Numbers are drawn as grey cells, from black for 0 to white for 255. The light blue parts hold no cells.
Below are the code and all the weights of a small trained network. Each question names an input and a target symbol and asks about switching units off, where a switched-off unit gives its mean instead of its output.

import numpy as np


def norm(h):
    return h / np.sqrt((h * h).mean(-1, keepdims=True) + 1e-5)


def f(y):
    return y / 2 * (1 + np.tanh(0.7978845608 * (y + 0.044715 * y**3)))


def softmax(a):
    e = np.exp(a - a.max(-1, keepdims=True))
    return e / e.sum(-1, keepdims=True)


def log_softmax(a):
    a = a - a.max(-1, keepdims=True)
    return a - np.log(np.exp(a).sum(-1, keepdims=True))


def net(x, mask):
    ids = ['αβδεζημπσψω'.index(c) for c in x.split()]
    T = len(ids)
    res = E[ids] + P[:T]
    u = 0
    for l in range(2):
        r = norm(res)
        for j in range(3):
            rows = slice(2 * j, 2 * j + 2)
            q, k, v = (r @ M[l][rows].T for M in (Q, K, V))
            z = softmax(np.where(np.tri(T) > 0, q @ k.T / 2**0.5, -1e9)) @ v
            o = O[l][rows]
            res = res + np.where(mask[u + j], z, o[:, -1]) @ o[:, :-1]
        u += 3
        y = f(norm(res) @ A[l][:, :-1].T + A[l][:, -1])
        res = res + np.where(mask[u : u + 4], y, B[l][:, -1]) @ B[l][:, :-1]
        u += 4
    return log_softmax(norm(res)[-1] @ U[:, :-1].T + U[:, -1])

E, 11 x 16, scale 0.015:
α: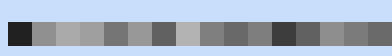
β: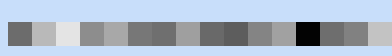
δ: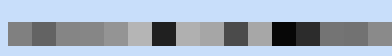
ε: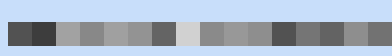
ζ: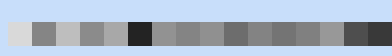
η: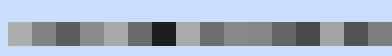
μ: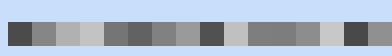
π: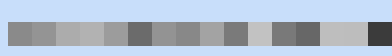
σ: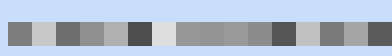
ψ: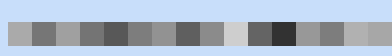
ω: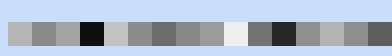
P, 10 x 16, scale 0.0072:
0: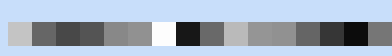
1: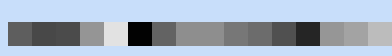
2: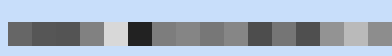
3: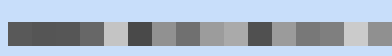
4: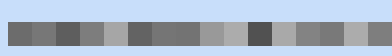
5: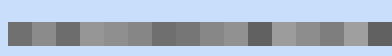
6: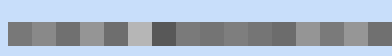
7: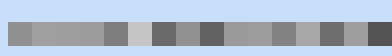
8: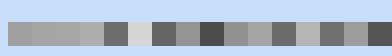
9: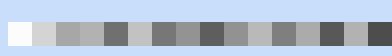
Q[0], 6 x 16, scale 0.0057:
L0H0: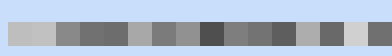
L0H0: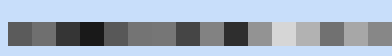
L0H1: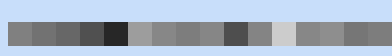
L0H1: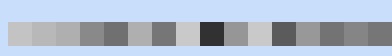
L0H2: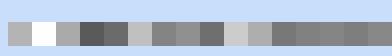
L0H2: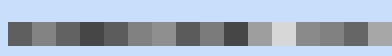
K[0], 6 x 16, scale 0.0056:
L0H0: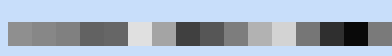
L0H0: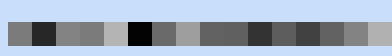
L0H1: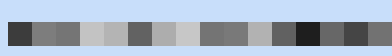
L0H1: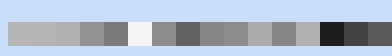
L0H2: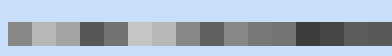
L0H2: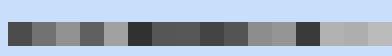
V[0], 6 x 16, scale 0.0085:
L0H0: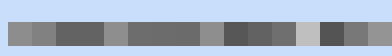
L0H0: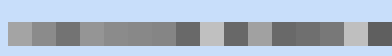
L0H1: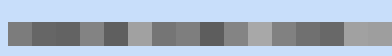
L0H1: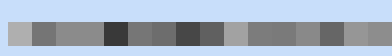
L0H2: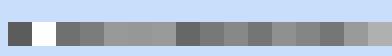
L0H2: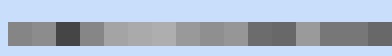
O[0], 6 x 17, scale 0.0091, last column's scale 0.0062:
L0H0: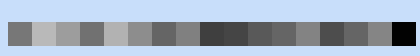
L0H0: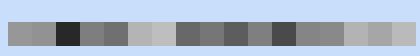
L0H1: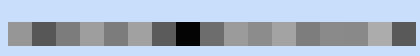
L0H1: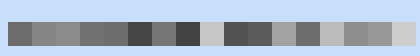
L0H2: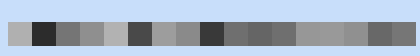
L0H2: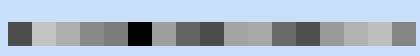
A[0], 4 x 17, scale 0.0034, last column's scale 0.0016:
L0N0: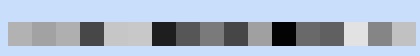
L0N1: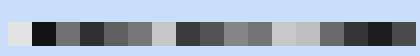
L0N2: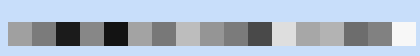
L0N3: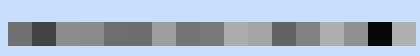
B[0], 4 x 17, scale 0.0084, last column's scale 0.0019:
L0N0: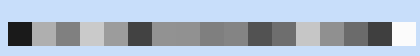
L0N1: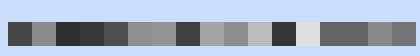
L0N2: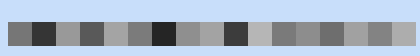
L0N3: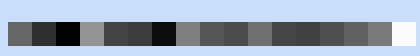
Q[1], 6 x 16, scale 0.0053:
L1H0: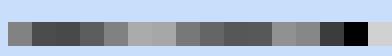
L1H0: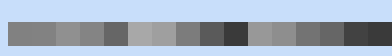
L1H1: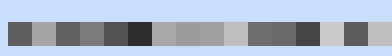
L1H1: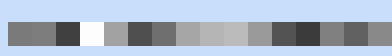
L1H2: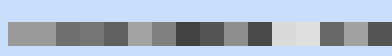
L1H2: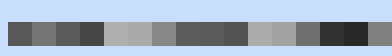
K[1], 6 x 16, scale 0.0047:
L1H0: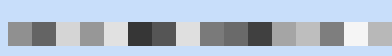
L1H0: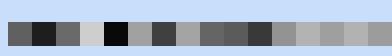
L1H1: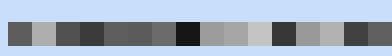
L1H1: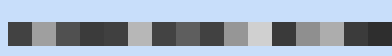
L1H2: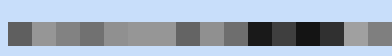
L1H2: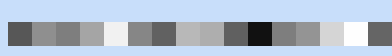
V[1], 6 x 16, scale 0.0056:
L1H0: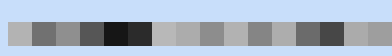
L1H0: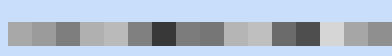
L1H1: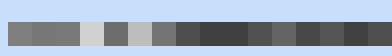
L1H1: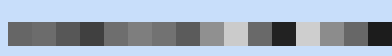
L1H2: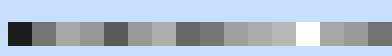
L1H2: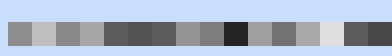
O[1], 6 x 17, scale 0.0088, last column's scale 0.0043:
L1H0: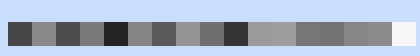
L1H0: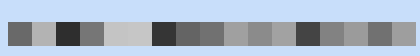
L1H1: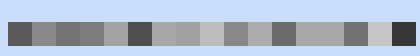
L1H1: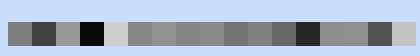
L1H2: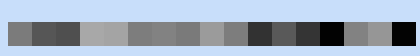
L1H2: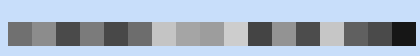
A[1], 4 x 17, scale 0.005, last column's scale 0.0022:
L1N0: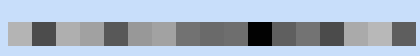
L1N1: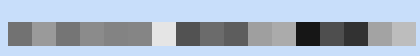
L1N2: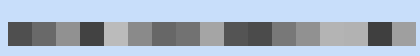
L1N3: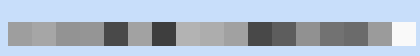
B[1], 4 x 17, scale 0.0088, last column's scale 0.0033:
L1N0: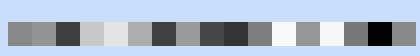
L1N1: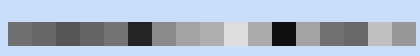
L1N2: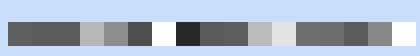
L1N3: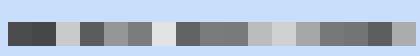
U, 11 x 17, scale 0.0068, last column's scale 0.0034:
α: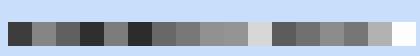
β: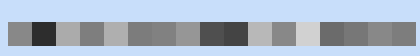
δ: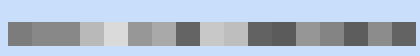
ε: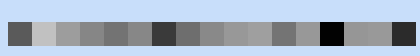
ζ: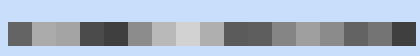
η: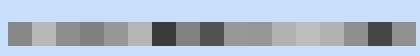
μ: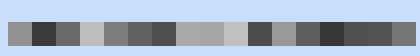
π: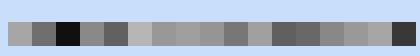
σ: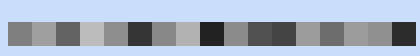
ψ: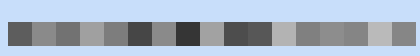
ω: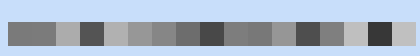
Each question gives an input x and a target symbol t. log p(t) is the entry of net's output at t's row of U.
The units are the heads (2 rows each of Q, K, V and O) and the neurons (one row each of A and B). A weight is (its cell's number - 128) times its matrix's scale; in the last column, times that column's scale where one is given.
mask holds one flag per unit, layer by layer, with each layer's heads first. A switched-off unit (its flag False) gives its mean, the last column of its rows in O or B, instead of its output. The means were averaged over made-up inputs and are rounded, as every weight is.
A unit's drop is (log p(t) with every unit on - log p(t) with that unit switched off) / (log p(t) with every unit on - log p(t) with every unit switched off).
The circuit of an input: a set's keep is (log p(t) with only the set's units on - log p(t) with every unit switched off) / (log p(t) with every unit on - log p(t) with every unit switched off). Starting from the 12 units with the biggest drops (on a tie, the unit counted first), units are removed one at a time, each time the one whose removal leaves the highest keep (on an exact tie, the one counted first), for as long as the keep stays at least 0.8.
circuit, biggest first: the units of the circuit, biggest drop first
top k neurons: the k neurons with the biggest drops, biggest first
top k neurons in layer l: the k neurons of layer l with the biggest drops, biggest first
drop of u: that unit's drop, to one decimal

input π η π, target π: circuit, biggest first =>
L0H0, L0H1
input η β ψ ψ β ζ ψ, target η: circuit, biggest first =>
L1H2
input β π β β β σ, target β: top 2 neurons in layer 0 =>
L0N1, L0N0
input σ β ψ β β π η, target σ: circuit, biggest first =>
L0H2, L1H1
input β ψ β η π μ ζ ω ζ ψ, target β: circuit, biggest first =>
L0N1, L0H2, L1H2, L1H0
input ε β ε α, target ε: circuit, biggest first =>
L0H2, L1H2, L0H1
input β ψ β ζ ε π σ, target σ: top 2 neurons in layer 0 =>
L0N3, L0N2
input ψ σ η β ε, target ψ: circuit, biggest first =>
L0H1, L1N2
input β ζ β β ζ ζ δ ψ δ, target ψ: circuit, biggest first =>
L0H1, L0N0
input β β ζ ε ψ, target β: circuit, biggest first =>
L0H2, L1H2, L0N1, L1H0
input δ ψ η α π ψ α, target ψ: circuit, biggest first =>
L1N2, L0H1
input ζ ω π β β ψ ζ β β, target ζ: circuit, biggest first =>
L1H2, L0H1
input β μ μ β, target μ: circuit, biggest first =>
L0H0, L1H2
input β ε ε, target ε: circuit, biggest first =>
L0H2, L0H1
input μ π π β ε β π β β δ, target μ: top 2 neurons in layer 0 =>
L0N0, L0N1
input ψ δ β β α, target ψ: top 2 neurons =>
L1N2, L1N1
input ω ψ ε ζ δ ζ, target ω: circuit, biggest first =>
L1H1
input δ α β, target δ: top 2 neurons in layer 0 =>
L0N0, L0N3
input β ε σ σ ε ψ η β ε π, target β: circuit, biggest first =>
L0N1, L0H2, L1H0
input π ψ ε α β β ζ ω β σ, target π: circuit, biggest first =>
L0H0
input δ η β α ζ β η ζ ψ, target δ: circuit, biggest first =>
L1H0, L0N0
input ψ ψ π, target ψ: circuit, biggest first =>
L0H1, L1N2
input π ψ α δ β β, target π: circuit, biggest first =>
L0H0, L0H2
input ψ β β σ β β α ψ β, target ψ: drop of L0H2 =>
-0.1
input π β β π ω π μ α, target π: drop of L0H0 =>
0.6
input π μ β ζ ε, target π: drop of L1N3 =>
-0.1
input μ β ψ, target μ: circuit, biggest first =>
L1H2
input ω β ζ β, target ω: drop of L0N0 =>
0.0
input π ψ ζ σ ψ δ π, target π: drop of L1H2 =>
0.1
